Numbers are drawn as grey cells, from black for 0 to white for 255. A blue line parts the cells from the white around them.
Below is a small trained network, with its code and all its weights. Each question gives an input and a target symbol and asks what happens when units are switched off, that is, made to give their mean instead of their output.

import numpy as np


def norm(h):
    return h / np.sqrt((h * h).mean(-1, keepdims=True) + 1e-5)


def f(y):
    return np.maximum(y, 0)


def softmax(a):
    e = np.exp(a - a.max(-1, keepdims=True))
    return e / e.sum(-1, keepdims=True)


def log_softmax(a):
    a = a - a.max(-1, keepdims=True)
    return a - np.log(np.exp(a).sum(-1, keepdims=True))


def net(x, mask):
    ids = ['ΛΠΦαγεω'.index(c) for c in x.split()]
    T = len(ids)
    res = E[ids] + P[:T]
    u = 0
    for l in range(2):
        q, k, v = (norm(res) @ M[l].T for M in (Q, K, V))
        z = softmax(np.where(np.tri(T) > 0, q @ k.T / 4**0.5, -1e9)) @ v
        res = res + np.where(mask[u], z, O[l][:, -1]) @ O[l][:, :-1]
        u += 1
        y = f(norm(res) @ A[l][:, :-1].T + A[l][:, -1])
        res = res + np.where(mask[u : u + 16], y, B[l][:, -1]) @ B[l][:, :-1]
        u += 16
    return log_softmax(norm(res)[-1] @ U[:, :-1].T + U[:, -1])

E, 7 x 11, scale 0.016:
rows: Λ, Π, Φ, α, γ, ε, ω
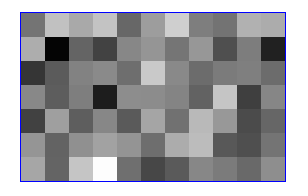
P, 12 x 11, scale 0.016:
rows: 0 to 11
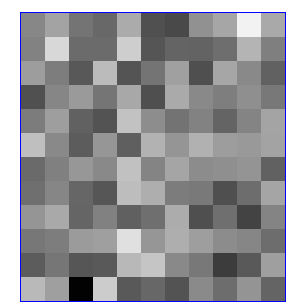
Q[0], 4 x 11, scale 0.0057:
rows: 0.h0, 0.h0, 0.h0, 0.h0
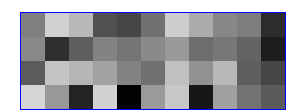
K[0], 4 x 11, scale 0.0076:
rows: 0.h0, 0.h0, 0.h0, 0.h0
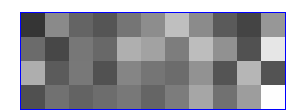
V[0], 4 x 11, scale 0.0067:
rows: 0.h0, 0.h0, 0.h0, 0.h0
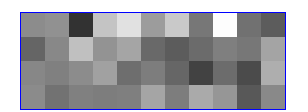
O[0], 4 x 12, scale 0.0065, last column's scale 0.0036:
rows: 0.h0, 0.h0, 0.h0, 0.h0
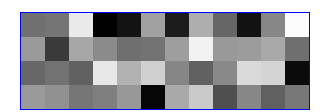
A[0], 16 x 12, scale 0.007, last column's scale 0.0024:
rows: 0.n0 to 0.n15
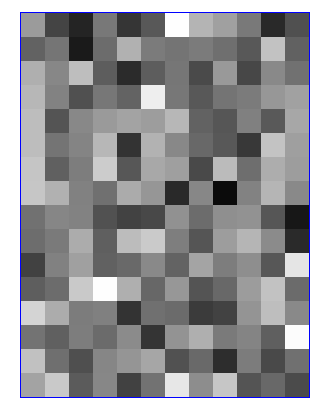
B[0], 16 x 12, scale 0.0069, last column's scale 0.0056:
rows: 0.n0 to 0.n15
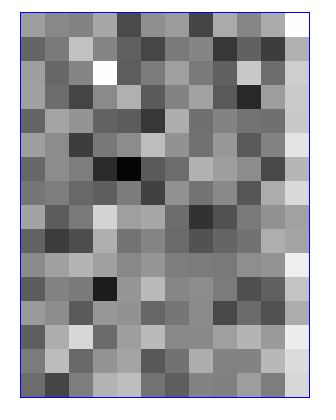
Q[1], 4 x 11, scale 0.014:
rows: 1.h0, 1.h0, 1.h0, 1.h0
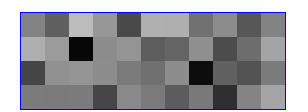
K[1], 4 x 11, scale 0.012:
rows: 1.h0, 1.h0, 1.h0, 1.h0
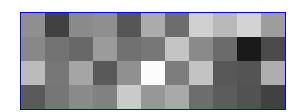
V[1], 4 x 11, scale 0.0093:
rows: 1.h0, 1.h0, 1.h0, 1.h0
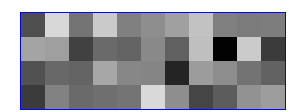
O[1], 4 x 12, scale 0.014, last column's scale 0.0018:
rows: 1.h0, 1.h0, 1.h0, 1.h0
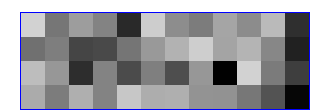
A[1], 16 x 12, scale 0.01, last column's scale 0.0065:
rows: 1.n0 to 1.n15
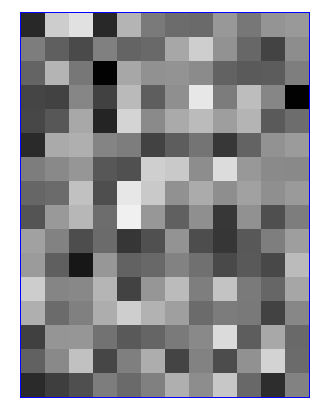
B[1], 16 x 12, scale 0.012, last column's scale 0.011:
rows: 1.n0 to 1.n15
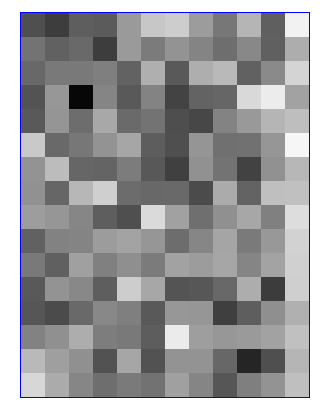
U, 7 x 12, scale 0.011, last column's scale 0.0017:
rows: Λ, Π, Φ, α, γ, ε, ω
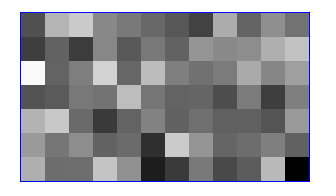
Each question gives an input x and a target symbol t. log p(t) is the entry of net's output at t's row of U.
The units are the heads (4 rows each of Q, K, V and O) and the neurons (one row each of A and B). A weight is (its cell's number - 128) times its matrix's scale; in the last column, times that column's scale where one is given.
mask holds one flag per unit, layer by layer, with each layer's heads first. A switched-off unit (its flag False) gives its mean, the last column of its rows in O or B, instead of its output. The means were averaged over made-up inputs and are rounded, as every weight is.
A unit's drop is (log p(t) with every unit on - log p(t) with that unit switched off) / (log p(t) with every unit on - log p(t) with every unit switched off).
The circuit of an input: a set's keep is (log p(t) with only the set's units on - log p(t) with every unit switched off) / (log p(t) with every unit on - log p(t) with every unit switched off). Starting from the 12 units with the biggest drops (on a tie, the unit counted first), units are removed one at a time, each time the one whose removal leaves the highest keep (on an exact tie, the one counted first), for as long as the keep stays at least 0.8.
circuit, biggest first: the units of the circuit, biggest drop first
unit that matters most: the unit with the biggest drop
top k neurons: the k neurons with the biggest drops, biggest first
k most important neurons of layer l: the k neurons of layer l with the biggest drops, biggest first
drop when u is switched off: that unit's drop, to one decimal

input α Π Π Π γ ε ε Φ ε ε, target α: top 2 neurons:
[1.n0; 1.n8]
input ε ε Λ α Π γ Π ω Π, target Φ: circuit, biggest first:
[0.n0; 1.h0]
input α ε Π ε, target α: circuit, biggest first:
[1.h0; 1.n0]
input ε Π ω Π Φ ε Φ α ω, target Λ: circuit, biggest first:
[1.h0; 1.n11]
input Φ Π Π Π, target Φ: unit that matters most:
1.n8
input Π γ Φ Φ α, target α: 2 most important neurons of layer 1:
[1.n0; 1.n12]
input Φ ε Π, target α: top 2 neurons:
[1.n11; 1.n12]
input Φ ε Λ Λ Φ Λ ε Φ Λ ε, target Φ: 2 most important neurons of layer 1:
[1.n8; 1.n7]
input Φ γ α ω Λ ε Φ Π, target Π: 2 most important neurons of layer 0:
[0.n3; 0.n4]
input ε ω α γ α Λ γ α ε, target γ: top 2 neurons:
[1.n6; 1.n11]
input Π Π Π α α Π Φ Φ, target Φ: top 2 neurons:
[0.n0; 1.n8]
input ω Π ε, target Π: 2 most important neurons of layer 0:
[0.n6; 0.n0]
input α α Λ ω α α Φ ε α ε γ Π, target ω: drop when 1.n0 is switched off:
0.1
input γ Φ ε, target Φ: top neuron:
[0.n2]
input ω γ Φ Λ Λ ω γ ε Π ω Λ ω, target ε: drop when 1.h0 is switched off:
0.6
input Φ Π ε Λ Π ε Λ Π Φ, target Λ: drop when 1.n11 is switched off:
0.2
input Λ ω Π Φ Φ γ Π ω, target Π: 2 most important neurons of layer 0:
[0.n11; 0.n6]
